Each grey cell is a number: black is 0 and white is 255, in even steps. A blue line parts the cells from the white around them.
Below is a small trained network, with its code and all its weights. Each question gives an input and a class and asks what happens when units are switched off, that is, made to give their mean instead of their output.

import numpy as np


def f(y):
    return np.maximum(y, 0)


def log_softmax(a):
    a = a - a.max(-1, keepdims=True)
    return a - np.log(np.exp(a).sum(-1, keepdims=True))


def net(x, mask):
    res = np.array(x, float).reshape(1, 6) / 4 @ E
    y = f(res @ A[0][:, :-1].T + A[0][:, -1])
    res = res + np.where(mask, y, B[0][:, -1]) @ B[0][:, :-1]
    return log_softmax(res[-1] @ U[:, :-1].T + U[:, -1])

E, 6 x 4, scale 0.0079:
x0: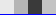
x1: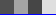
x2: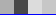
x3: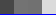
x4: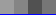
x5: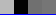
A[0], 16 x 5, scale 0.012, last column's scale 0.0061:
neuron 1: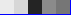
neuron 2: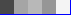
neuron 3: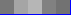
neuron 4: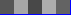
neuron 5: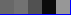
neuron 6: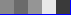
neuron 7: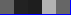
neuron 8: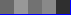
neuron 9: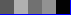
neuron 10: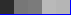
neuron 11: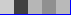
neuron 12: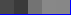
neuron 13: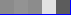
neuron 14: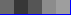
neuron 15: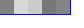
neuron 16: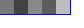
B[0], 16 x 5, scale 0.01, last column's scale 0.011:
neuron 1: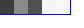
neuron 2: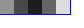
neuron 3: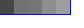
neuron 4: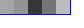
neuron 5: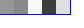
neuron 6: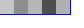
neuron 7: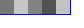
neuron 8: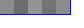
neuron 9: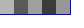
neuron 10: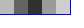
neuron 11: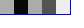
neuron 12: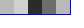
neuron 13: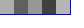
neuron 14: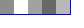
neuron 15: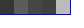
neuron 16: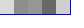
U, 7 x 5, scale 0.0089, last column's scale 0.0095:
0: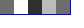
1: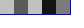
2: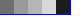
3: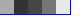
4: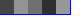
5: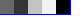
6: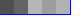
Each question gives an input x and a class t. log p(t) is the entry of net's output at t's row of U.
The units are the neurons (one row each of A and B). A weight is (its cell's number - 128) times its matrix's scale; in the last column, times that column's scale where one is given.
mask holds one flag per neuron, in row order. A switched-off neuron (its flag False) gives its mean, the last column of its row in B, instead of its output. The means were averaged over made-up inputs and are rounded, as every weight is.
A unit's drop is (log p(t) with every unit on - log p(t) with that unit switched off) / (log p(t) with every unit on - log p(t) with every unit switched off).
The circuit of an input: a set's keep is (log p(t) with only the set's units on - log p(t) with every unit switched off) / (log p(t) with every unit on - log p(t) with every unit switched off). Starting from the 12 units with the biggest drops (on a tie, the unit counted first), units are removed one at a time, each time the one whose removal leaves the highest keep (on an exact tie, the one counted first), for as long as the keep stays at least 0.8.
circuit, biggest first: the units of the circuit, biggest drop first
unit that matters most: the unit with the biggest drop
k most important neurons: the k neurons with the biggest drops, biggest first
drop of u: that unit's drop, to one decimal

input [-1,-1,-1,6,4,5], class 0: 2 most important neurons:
neuron 5; neuron 14
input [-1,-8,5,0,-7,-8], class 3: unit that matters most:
neuron 2
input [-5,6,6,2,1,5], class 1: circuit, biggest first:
neuron 1; neuron 6
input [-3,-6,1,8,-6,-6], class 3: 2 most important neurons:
neuron 2; neuron 10
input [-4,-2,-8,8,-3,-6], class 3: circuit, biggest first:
neuron 10; neuron 2
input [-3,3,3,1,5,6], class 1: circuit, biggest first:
neuron 1; neuron 14
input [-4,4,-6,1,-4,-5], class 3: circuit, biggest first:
neuron 10; neuron 2
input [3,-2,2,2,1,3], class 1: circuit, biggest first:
neuron 1; neuron 2
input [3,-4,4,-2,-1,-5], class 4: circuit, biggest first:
neuron 15; neuron 16
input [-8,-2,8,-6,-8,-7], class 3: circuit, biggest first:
neuron 2; neuron 5
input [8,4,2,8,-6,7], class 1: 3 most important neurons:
neuron 6; neuron 13; neuron 7
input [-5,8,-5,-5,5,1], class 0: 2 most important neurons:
neuron 11; neuron 13
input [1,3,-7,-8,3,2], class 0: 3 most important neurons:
neuron 1; neuron 11; neuron 13
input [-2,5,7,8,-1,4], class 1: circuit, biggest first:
neuron 6
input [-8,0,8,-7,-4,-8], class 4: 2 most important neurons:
neuron 15; neuron 3
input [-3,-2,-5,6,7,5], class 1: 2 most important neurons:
neuron 1; neuron 5
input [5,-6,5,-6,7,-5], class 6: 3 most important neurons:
neuron 1; neuron 2; neuron 10
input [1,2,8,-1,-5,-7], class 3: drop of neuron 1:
-0.1
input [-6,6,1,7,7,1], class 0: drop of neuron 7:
0.1
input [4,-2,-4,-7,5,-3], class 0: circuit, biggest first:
neuron 1
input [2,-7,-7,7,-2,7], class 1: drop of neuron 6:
0.0
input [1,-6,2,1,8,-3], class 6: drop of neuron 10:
0.2
